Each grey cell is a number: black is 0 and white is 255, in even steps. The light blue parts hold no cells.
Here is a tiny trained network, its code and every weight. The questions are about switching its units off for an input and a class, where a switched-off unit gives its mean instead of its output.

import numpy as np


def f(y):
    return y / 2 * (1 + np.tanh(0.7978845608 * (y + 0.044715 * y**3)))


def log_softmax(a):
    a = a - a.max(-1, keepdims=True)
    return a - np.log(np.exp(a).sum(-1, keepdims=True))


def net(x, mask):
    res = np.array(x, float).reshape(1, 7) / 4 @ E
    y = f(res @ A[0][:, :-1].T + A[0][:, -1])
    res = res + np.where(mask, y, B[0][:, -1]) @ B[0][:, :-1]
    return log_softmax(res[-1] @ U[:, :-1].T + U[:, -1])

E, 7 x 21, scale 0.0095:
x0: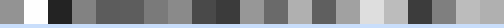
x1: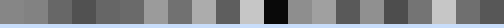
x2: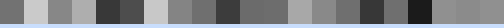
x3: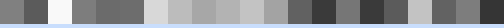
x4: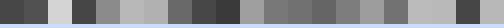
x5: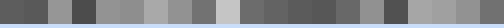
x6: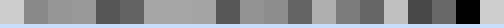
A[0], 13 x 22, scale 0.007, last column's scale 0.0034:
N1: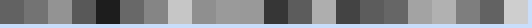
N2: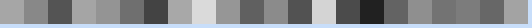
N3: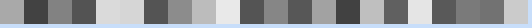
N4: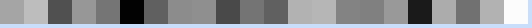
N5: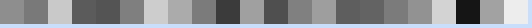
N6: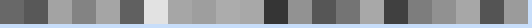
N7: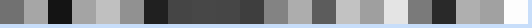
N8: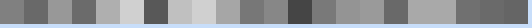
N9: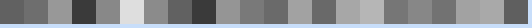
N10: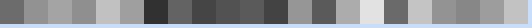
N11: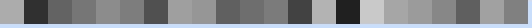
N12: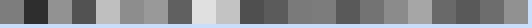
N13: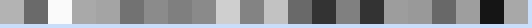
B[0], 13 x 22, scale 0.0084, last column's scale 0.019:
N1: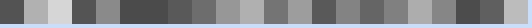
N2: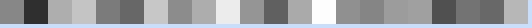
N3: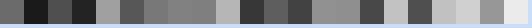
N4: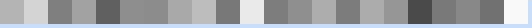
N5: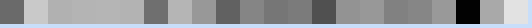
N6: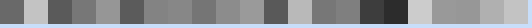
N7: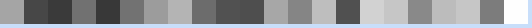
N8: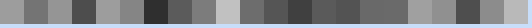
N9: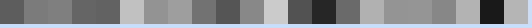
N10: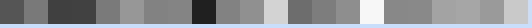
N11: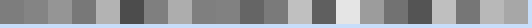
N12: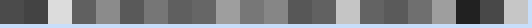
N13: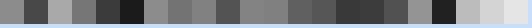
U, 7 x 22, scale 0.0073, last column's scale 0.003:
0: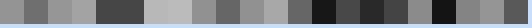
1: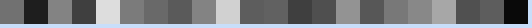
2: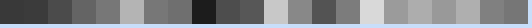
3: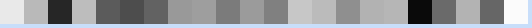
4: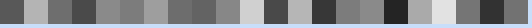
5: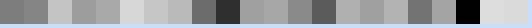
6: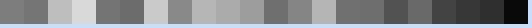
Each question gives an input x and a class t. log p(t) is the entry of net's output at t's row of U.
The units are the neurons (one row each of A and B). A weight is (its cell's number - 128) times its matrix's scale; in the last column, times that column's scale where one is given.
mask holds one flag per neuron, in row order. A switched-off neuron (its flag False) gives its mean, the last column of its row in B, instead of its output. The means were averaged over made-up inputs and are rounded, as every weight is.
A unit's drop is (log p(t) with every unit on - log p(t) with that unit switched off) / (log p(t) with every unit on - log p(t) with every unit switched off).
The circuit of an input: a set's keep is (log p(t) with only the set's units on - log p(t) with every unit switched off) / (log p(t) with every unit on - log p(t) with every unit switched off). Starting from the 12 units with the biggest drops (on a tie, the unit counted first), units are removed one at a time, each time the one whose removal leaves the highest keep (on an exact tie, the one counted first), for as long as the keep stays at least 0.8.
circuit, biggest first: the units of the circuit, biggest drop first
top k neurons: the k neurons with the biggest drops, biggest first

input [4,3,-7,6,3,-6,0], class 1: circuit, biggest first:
[N7; N4]
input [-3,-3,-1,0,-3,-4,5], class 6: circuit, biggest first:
[N2]
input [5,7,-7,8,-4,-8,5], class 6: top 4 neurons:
[N7; N3; N10; N2]
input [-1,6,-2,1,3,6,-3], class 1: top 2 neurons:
[N3; N4]
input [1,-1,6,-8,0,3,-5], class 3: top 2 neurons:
[N4; N12]
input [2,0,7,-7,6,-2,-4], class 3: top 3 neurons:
[N4; N12; N3]
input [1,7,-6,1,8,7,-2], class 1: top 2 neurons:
[N3; N8]
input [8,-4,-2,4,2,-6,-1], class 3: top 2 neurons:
[N12; N3]
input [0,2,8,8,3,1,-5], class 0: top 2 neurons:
[N13; N10]
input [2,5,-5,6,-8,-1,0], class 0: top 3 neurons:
[N13; N10; N6]
